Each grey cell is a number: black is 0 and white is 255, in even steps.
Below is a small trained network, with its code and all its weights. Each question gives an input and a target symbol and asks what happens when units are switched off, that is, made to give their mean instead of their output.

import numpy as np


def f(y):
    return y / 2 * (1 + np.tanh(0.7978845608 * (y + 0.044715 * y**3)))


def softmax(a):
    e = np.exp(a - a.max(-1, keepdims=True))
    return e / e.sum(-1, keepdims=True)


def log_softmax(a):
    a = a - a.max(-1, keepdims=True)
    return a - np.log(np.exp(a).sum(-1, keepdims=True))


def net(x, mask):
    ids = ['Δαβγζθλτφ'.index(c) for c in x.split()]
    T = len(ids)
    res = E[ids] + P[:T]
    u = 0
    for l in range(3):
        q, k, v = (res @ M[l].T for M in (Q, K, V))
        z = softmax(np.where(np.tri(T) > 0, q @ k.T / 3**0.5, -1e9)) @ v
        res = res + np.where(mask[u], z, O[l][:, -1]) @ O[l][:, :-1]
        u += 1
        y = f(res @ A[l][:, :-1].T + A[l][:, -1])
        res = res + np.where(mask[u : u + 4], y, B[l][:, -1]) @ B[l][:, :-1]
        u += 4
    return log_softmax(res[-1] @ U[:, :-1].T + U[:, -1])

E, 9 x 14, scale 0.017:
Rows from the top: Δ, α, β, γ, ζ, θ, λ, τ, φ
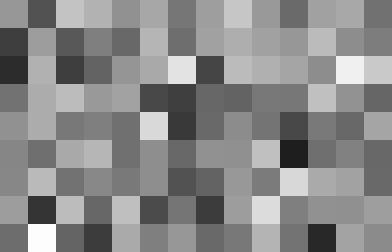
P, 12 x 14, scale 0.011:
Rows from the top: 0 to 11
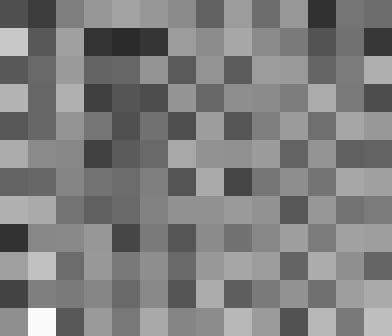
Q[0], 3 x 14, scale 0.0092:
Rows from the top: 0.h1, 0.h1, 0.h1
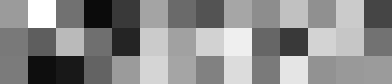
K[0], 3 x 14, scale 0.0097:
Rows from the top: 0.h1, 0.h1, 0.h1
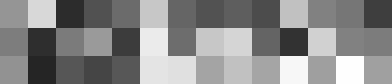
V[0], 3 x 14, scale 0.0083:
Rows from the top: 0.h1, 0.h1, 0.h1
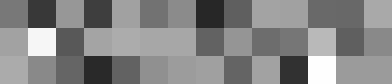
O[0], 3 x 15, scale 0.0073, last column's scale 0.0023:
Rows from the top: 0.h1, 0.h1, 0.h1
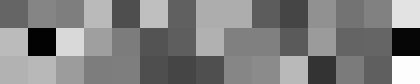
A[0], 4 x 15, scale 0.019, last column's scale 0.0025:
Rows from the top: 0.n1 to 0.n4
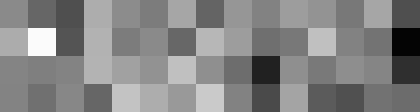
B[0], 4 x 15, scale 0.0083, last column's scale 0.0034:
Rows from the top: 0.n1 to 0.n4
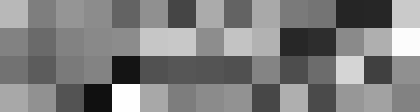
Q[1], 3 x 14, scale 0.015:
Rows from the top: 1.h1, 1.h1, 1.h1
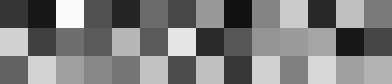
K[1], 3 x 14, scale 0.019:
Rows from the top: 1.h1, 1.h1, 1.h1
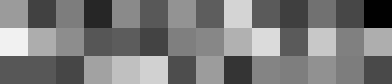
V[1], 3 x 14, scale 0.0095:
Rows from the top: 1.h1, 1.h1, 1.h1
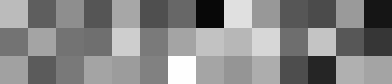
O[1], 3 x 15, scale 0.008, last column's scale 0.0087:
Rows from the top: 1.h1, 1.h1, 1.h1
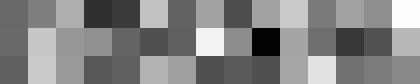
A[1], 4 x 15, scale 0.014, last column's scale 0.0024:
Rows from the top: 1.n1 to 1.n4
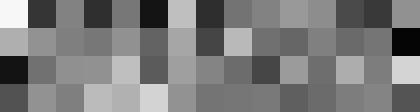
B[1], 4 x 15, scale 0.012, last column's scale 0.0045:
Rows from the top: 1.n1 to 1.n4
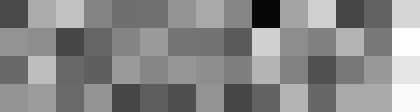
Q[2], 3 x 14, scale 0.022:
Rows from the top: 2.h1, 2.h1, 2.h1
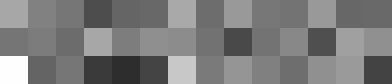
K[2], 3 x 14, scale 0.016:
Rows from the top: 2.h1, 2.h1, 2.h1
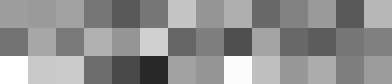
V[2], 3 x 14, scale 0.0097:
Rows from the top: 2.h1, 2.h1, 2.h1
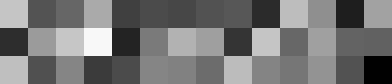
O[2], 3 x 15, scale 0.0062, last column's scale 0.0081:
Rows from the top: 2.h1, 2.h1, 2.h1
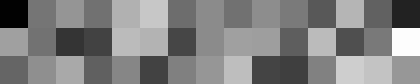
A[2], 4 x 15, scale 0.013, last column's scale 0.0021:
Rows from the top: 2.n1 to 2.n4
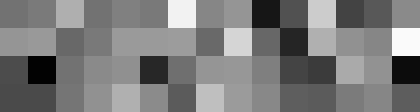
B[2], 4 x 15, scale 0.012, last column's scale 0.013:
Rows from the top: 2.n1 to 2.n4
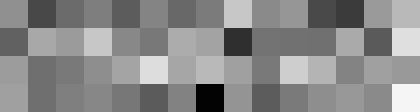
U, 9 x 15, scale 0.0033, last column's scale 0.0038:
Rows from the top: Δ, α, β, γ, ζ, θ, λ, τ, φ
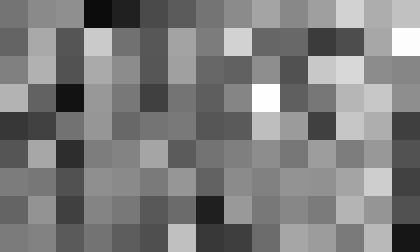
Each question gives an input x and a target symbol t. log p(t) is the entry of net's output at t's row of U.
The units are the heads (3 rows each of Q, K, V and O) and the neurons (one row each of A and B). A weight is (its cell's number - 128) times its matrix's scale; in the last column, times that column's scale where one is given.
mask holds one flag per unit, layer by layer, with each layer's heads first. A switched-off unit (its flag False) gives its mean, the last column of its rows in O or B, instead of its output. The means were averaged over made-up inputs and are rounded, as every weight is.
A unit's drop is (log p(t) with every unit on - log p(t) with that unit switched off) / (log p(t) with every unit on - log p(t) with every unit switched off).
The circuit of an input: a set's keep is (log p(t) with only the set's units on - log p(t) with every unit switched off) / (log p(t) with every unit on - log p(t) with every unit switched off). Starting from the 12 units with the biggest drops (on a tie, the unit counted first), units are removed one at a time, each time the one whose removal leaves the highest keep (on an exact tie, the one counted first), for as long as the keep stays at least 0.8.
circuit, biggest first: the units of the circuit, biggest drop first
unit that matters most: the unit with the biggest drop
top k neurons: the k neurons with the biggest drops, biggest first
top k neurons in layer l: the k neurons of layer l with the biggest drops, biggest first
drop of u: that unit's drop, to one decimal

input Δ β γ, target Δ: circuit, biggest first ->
0.n4, 1.h1, 2.n2
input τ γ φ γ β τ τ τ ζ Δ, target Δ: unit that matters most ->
0.h1
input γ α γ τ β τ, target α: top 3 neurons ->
1.n1, 2.n1, 0.n2
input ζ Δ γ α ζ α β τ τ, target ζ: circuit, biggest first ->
2.h1, 1.n4, 0.n4
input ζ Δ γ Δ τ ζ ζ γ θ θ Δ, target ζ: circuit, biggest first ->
2.h1, 1.n4, 1.h1
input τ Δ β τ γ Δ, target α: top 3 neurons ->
1.n1, 2.n1, 1.n4
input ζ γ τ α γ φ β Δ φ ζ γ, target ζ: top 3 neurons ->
1.n4, 0.n4, 0.n2
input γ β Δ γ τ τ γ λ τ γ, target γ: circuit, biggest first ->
0.n2, 1.h1, 1.n2
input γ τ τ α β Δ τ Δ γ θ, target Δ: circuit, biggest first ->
0.h1, 1.h1
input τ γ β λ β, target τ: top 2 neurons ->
0.n1, 2.n4
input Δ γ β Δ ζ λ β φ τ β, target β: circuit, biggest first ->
2.n2, 1.h1
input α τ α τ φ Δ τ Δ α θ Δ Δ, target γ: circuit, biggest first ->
1.h1, 1.n2
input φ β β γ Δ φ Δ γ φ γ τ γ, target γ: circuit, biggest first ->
0.n2, 1.n2
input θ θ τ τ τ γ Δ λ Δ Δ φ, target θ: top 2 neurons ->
1.n4, 1.n3
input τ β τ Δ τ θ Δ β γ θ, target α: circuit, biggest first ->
0.h1, 1.n1, 1.h1, 2.n1
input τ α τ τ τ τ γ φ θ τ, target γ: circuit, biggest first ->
0.h1, 1.h1, 1.n2, 0.n2
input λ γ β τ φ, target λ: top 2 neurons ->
2.n3, 0.n1
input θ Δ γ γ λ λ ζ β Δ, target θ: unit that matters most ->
2.h1
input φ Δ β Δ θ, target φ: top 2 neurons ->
0.n4, 1.n3
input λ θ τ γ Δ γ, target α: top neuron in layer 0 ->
0.n2
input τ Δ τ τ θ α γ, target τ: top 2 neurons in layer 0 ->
0.n1, 0.n2
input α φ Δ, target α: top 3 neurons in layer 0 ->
0.n4, 0.n1, 0.n2
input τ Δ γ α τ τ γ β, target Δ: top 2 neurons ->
0.n2, 2.n2
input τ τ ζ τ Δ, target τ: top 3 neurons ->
0.n1, 2.n4, 1.n4
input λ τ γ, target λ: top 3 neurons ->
2.n3, 0.n1, 0.n2
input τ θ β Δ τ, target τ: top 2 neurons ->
0.n1, 2.n4
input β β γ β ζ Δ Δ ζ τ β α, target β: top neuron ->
0.n1
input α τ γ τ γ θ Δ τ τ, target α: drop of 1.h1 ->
0.7
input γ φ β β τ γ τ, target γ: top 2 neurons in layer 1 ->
1.n3, 1.n1
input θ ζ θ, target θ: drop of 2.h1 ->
0.7
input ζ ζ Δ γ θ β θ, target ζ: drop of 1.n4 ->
0.5
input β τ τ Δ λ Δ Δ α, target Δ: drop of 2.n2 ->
0.1
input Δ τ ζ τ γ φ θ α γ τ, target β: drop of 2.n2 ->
0.4
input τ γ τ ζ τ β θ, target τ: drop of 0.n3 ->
0.0
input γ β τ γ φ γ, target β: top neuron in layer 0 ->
0.n2
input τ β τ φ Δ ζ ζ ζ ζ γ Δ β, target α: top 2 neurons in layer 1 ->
1.n1, 1.n4
